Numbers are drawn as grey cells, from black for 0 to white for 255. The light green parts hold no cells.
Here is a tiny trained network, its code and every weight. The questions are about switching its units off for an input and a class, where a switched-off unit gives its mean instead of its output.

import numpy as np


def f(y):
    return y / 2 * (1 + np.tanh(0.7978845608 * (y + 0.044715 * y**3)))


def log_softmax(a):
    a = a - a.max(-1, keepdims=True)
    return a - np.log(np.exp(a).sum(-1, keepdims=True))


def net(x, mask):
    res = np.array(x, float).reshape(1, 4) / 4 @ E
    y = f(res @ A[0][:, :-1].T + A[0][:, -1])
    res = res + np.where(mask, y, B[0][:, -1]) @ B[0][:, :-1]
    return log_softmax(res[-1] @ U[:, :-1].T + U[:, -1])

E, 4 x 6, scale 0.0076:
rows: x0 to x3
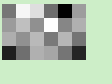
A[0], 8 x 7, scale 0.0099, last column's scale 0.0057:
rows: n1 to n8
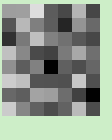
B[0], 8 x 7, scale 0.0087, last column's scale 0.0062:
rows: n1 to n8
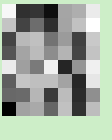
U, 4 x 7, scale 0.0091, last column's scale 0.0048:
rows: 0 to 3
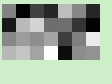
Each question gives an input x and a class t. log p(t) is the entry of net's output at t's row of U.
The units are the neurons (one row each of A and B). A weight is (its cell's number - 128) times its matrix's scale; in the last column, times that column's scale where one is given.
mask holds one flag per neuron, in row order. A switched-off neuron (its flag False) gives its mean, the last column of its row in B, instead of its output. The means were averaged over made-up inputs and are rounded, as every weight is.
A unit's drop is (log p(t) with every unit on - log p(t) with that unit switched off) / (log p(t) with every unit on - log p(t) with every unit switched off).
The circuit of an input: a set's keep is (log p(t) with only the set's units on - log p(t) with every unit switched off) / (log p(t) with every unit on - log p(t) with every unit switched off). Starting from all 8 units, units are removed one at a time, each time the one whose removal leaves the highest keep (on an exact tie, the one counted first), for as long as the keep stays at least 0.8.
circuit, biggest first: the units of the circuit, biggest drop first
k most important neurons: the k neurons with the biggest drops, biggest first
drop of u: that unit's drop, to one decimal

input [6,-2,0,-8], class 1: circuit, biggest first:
n8
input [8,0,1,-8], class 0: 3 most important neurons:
n1; n2; n3
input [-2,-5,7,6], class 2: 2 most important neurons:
n5; n8
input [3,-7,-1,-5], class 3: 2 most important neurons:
n5; n3
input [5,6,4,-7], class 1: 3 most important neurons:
n6; n8; n5
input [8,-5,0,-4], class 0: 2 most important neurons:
n1; n2
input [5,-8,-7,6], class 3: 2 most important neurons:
n5; n8
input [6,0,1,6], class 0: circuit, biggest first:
n1; n2
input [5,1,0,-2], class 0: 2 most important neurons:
n1; n5
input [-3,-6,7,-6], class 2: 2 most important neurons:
n5; n3
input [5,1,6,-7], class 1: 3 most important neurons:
n6; n8; n4
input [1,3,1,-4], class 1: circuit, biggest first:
n5; n6
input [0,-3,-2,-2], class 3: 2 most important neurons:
n1; n2
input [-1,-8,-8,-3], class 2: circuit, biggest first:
n5
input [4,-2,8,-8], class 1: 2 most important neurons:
n6; n8
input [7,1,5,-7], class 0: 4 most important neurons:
n1; n2; n3; n5
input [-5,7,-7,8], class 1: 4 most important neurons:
n5; n1; n7; n2
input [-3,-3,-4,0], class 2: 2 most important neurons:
n1; n2
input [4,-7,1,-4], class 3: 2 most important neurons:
n5; n6
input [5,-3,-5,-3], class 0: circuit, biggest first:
n2
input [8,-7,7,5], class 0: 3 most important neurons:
n1; n2; n6
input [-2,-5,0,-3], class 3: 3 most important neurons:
n5; n1; n2
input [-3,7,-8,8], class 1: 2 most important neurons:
n5; n7
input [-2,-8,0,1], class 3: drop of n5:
0.4
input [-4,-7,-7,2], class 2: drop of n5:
0.3
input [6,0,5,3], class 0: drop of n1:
0.3
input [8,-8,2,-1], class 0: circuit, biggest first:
n1
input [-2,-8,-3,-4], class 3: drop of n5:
0.6
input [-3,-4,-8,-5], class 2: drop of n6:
0.0
